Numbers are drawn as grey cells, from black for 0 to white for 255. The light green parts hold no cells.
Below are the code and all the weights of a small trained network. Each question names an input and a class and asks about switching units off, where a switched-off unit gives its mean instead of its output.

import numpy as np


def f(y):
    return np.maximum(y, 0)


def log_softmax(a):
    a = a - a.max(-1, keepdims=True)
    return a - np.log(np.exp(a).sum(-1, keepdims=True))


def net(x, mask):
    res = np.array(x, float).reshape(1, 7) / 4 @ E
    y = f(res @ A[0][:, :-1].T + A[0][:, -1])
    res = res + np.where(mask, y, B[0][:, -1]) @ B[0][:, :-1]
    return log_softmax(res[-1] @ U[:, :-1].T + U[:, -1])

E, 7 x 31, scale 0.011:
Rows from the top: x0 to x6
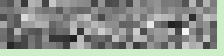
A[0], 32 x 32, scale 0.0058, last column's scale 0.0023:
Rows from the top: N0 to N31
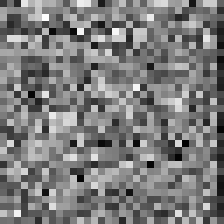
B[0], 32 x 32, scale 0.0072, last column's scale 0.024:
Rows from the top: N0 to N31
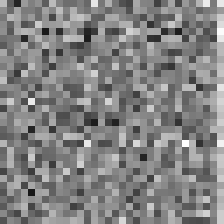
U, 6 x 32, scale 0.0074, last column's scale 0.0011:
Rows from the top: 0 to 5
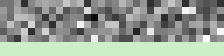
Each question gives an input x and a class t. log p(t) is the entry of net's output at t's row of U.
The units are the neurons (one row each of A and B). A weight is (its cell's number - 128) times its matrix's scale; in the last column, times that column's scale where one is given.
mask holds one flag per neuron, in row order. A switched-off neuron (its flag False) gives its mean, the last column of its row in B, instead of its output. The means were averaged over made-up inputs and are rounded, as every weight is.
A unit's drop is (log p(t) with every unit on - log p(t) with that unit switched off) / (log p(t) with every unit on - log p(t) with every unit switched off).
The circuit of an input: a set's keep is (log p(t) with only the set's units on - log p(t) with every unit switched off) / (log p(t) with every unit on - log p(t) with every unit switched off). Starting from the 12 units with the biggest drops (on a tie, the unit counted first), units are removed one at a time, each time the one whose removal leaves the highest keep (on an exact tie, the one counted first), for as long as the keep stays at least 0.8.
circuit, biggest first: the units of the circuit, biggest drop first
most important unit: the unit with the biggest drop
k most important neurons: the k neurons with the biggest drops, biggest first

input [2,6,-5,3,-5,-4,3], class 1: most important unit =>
N20
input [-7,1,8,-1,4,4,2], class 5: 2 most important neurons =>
N0, N27
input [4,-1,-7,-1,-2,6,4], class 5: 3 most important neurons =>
N10, N30, N17
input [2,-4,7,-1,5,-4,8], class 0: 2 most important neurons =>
N3, N19
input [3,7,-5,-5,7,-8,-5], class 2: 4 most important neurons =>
N17, N20, N16, N7
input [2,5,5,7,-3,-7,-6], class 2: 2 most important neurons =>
N17, N16
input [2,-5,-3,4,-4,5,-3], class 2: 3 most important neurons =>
N4, N12, N25
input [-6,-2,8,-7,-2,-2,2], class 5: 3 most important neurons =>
N0, N22, N2
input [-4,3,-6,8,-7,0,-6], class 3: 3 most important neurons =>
N22, N2, N12
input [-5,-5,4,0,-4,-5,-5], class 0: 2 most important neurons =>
N5, N4
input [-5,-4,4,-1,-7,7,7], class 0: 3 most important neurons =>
N3, N31, N19
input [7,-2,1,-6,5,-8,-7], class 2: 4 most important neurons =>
N17, N16, N3, N19
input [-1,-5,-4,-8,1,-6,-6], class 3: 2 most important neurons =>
N14, N9
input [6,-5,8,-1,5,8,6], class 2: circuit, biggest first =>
N4
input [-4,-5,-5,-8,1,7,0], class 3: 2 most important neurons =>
N14, N23
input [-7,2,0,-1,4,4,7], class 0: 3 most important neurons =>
N3, N31, N19
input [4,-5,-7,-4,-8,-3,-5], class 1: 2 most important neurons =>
N20, N0
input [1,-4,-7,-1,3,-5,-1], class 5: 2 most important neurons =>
N4, N30
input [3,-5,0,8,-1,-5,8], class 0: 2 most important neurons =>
N3, N19
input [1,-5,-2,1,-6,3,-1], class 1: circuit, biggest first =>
N20
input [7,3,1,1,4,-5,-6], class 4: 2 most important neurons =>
N27, N29
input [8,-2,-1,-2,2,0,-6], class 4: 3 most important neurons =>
N27, N29, N18
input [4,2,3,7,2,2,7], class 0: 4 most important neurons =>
N3, N19, N14, N31
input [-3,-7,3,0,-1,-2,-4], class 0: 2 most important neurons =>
N5, N4
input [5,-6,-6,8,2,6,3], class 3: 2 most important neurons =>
N2, N22
